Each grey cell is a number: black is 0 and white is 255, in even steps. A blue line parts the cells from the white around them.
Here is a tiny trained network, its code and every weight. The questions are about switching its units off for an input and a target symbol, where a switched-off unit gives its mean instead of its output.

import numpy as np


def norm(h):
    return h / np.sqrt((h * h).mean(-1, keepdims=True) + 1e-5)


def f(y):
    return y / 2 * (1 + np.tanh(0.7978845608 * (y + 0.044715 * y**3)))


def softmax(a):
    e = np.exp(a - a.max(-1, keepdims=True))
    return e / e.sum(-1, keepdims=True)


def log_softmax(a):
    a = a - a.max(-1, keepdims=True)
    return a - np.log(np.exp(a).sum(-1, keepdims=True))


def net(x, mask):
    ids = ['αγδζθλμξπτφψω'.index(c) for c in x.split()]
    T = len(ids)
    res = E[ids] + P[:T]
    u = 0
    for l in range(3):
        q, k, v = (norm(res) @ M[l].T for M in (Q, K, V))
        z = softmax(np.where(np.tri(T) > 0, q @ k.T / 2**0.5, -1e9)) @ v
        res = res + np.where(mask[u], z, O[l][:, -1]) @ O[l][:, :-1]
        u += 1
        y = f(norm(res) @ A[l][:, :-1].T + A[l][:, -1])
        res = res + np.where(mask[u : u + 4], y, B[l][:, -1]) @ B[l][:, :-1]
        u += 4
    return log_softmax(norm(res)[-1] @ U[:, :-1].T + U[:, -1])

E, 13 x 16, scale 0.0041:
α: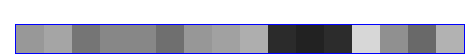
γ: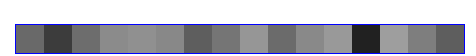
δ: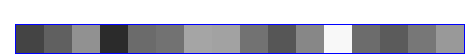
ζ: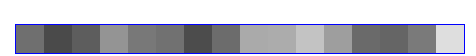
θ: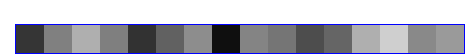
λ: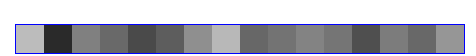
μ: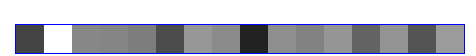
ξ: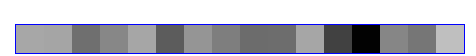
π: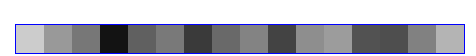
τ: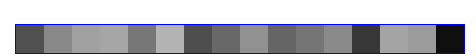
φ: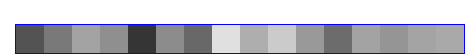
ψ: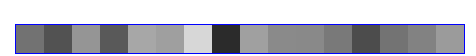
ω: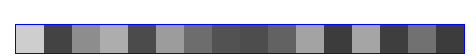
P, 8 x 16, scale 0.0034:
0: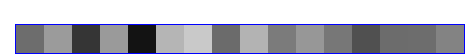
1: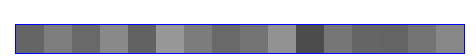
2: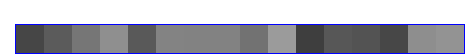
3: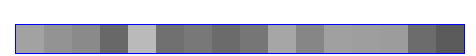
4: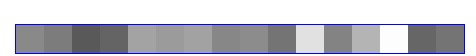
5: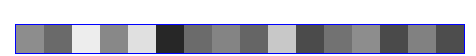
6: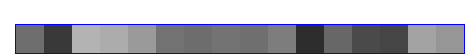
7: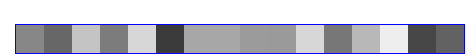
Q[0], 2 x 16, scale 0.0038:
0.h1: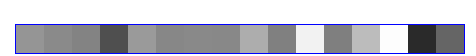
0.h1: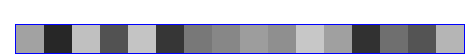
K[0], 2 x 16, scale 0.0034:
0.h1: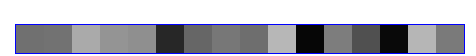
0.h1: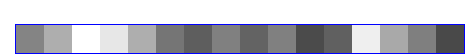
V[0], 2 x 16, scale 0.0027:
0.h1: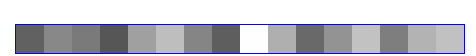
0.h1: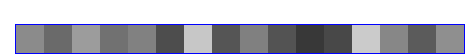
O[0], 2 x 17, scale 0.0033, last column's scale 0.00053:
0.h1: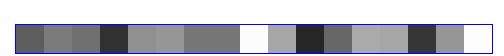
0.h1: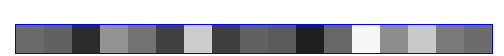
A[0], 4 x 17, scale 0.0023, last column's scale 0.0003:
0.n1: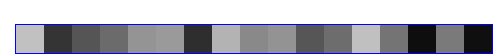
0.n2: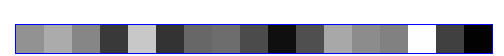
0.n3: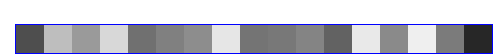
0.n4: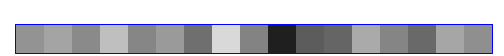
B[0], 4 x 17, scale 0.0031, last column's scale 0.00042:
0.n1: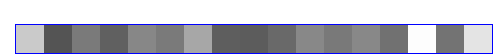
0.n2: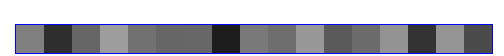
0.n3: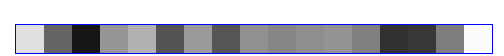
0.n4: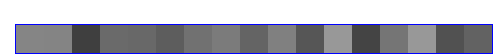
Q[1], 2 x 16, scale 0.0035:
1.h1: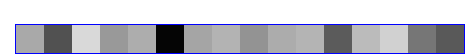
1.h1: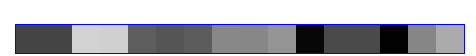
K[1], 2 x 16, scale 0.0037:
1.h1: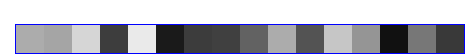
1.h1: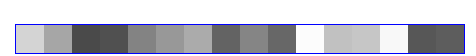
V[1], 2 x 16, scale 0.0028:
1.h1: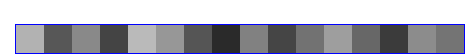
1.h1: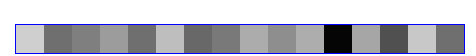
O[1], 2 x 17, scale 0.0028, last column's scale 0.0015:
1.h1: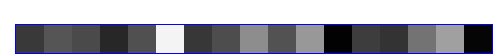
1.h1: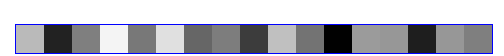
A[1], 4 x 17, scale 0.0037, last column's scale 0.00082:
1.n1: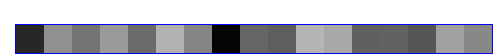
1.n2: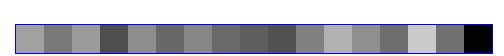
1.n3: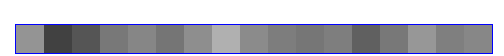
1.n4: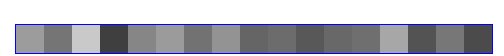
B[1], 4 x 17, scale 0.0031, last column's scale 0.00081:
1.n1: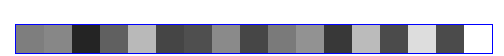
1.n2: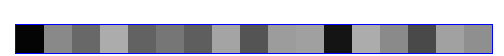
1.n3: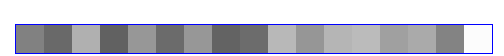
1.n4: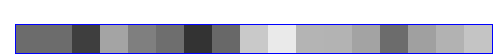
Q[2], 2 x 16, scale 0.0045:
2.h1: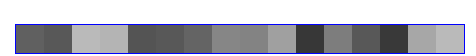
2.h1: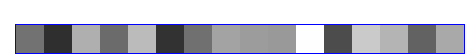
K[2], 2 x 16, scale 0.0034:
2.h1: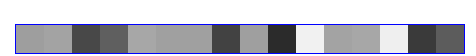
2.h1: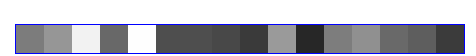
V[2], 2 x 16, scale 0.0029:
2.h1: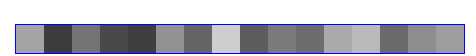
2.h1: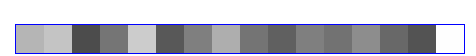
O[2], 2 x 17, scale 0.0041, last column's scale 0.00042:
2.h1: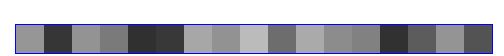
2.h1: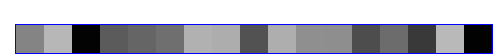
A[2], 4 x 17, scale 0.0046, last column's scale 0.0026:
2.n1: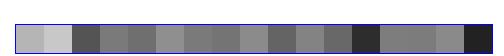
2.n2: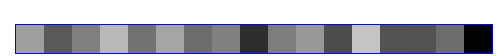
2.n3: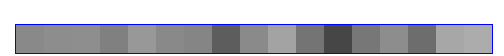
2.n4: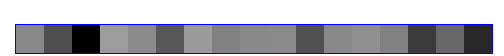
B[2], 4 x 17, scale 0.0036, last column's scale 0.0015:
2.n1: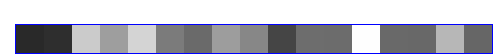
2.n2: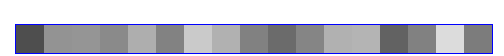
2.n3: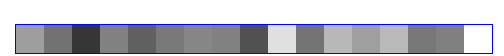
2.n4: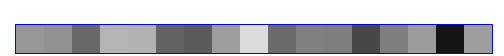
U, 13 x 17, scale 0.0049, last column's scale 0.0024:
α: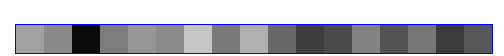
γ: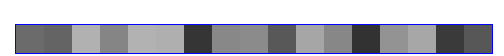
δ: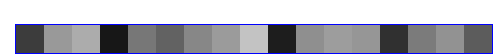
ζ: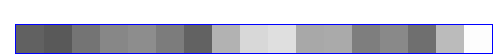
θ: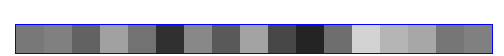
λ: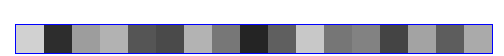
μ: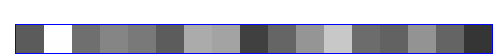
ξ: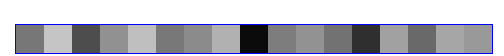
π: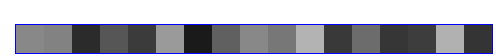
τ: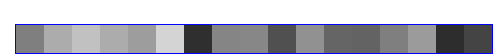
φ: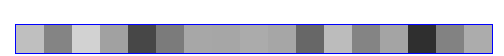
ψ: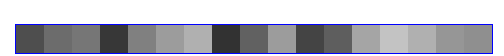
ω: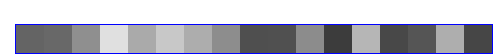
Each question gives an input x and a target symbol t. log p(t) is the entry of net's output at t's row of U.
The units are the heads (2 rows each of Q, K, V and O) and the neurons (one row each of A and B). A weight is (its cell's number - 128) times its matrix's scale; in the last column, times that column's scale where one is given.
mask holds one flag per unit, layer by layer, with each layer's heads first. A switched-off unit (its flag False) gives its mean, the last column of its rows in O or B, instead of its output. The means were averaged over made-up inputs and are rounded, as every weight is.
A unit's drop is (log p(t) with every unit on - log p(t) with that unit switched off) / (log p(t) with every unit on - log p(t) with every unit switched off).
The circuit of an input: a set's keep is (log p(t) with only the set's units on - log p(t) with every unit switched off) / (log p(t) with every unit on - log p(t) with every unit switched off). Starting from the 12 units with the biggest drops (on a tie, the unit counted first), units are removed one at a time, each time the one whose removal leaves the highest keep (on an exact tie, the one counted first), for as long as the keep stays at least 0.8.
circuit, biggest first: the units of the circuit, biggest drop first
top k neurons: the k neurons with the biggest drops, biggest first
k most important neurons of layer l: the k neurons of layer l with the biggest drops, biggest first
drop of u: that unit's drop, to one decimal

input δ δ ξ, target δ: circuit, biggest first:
1.h1, 2.n1
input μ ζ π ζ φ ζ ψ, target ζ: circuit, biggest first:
0.h1, 1.n4
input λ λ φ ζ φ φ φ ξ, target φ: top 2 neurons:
1.n1, 1.n2
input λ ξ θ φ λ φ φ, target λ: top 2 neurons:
0.n3, 1.n4
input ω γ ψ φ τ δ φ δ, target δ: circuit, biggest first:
1.h1
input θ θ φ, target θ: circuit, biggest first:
0.h1, 2.h1
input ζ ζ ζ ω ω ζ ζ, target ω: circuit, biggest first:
1.h1, 2.n2
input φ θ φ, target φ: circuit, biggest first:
1.h1, 1.n1
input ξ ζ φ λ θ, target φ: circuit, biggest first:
1.h1, 2.h1, 0.h1
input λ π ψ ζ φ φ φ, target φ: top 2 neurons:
0.n3, 1.n1
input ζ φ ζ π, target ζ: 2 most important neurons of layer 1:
1.n4, 1.n1
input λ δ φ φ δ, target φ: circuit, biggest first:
1.h1, 0.h1
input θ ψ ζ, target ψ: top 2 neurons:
0.n3, 1.n4
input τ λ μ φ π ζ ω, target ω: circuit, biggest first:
2.n2
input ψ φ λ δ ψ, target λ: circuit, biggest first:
2.h1, 0.h1
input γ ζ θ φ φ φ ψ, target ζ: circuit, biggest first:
0.h1, 1.n4
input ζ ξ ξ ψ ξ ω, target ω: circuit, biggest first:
2.n2, 1.h1
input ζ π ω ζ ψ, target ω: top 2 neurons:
2.n2, 0.n1
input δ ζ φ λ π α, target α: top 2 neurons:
2.n4, 0.n4
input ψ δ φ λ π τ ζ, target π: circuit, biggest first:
1.h1
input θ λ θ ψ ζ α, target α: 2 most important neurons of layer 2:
2.n4, 2.n1
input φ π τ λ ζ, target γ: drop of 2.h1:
0.4
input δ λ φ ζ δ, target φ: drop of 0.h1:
0.1
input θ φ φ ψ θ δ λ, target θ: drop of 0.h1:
0.7
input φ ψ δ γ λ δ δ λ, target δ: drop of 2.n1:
0.0
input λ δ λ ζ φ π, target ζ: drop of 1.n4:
0.5
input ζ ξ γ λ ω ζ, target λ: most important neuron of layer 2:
2.n1
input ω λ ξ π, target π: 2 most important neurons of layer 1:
1.n4, 1.n2
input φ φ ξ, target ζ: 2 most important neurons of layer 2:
2.n1, 2.n3
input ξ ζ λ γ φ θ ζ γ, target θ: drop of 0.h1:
1.1
